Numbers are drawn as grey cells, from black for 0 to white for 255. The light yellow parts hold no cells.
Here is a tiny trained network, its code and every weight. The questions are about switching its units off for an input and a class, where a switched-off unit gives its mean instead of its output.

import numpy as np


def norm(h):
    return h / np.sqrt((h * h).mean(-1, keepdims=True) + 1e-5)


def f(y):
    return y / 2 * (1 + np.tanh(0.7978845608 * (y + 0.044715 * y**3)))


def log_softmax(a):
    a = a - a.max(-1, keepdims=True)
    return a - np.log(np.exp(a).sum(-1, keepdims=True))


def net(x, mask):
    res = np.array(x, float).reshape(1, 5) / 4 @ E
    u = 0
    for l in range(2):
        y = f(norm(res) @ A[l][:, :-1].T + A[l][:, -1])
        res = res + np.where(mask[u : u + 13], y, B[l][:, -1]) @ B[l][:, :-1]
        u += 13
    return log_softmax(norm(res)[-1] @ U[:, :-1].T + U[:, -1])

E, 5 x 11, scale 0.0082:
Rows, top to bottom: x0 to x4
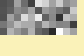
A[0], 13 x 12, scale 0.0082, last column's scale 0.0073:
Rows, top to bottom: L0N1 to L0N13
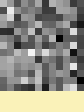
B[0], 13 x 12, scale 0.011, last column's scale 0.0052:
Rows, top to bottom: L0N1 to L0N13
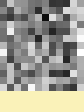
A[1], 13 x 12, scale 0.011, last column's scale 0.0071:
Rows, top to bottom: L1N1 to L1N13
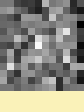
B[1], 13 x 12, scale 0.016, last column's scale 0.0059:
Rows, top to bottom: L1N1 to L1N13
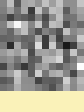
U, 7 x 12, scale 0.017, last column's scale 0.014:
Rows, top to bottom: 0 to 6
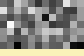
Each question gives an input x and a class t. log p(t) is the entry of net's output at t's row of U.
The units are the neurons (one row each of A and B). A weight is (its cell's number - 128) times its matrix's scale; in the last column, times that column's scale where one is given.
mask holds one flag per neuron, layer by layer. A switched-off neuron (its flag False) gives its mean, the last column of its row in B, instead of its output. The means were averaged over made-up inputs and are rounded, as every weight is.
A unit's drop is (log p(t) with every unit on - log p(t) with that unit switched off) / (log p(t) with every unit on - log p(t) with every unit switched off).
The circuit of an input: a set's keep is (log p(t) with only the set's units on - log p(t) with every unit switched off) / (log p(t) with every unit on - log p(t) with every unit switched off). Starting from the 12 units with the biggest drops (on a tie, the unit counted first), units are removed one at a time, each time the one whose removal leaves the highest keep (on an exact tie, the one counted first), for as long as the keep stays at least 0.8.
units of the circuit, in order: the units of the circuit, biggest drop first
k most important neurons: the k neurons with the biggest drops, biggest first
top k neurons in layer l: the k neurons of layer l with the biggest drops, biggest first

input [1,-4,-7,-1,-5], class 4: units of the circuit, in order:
L1N1
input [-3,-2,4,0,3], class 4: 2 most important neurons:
L0N12, L1N9
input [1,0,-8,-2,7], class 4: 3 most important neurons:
L1N1, L1N2, L0N6
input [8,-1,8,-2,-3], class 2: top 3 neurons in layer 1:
L1N7, L1N6, L1N1
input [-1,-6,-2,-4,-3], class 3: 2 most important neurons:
L0N1, L0N11
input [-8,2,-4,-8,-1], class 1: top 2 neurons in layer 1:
L1N6, L1N10
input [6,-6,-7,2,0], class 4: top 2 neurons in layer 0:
L0N3, L0N9
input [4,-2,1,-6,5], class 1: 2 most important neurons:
L0N13, L0N7
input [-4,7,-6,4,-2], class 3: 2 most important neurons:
L0N5, L1N10
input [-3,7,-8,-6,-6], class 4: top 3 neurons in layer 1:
L1N1, L1N2, L1N11
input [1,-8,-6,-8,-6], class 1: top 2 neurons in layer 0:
L0N7, L0N13
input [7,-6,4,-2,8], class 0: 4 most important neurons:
L0N2, L1N5, L0N3, L0N9
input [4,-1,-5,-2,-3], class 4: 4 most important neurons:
L1N1, L0N3, L0N9, L0N13
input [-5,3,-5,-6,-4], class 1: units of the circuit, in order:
L0N7
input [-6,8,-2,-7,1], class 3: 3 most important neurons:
L0N5, L1N10, L0N8
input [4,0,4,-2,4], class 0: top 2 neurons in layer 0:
L0N2, L0N3
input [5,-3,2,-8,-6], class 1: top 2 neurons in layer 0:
L0N13, L0N7
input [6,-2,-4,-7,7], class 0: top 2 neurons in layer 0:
L0N2, L0N8
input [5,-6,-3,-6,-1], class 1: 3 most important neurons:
L0N13, L0N7, L0N5
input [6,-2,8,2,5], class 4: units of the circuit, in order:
L1N9
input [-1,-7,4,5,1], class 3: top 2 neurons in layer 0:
L0N11, L0N1
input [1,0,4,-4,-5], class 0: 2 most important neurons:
L0N6, L0N8
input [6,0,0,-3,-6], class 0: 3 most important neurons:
L1N12, L0N6, L0N3
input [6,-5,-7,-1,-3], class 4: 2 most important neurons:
L1N1, L0N3
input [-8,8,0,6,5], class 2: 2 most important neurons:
L0N3, L0N9
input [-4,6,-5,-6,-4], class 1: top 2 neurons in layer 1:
L1N11, L1N6
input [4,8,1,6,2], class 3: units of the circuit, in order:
L0N5
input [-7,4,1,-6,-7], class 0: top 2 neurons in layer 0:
L0N6, L0N8
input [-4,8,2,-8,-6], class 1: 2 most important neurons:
L0N13, L0N7
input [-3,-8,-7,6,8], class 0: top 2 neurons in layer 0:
L0N2, L0N5
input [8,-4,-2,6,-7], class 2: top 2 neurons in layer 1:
L1N6, L1N7
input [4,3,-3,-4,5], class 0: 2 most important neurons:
L1N5, L0N8
